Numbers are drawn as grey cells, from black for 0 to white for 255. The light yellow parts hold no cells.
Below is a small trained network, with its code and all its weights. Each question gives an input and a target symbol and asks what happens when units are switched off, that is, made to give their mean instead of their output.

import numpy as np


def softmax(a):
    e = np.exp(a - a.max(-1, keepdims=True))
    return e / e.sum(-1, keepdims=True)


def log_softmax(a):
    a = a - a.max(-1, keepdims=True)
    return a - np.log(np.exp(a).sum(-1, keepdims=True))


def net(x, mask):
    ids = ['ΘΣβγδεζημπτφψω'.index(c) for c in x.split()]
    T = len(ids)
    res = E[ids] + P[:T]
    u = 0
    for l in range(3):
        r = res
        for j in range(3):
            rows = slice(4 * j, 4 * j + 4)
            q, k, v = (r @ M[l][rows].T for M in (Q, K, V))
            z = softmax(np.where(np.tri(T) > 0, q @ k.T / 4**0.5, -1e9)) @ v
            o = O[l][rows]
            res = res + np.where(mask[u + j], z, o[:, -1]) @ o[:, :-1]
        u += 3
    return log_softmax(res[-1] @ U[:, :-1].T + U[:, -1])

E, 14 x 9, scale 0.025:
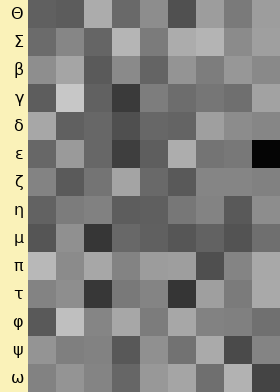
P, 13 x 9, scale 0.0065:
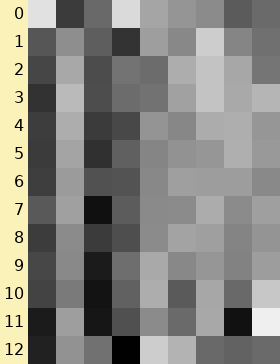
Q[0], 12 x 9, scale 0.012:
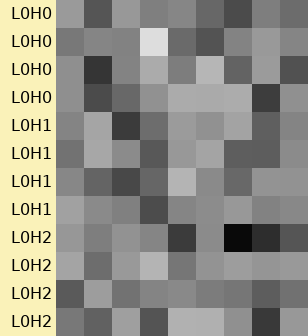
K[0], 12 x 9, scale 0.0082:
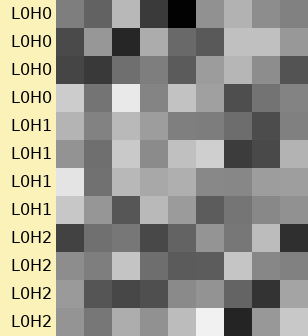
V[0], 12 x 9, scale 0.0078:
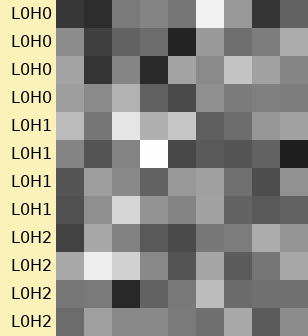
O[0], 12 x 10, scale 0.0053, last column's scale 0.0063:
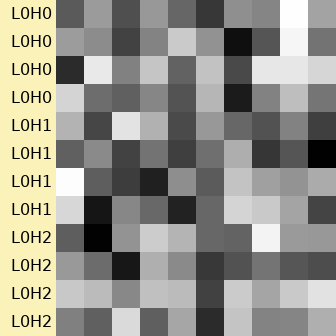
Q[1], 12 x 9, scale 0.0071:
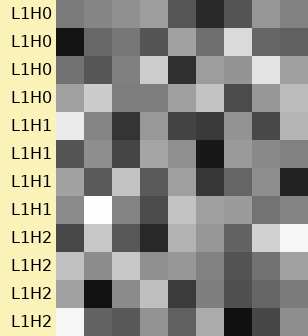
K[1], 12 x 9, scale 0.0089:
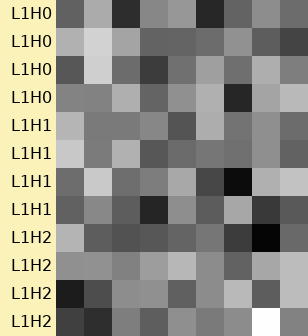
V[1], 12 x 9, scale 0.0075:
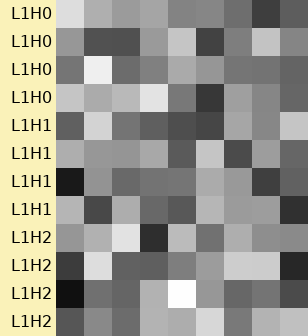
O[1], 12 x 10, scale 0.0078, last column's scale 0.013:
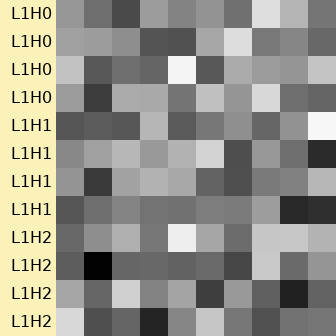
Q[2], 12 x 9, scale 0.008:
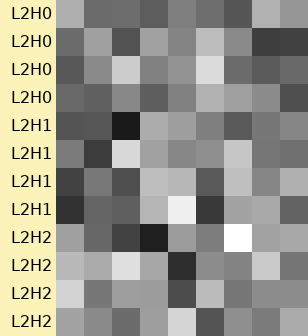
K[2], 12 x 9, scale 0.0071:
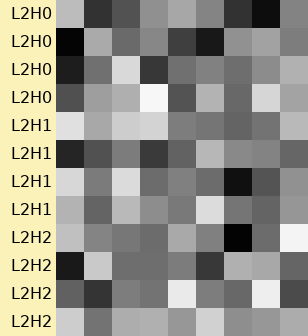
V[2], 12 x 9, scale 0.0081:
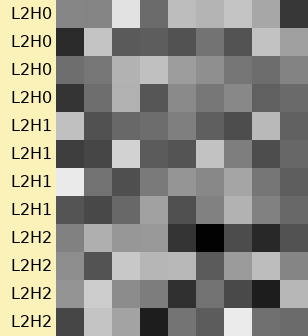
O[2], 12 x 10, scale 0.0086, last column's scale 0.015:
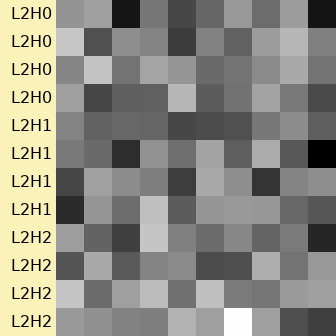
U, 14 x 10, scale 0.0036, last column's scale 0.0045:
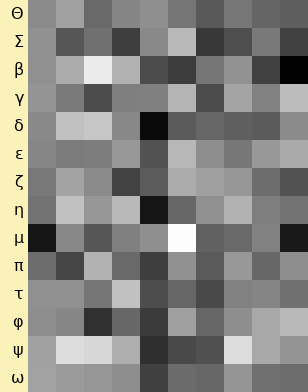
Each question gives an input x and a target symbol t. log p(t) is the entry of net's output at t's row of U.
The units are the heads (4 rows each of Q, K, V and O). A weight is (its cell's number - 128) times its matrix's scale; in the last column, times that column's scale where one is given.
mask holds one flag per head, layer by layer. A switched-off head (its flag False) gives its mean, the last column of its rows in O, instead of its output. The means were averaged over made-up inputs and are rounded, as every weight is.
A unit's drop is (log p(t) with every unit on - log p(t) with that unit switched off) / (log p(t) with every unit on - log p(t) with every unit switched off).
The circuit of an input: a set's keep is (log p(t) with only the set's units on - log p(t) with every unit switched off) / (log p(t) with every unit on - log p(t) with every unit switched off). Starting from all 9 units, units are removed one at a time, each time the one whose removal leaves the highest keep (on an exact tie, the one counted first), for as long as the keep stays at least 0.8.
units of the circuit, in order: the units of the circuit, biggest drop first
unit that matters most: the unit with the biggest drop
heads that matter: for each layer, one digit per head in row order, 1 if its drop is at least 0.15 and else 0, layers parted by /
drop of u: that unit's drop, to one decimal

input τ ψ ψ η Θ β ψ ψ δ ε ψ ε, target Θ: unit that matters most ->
L0H1
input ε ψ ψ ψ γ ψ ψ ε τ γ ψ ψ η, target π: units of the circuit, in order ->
(L1H2, L0H1, L2H0)
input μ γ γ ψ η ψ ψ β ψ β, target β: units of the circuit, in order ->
(L2H0, L0H1, L1H2, L0H0)
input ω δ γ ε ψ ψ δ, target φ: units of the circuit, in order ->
(L2H0, L1H1, L1H2)
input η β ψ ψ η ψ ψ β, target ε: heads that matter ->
100 / 101 / 001
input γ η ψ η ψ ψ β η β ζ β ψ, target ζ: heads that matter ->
010 / 110 / 001
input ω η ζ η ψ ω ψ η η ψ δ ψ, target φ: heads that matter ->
100 / 011 / 110
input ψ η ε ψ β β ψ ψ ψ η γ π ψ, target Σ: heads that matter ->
101 / 001 / 010
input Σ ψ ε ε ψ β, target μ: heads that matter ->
000 / 001 / 110
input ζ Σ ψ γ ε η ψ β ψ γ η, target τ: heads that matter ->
011 / 101 / 001
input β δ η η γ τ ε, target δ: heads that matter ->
001 / 101 / 010
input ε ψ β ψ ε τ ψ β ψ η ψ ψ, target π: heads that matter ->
011 / 001 / 100
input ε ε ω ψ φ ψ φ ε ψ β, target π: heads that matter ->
010 / 001 / 100
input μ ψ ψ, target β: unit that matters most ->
L0H0
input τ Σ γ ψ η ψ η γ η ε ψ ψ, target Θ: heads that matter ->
110 / 001 / 101
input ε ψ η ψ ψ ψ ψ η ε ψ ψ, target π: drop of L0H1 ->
0.7
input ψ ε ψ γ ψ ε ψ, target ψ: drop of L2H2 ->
0.2
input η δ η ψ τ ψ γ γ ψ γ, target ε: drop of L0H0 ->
0.5
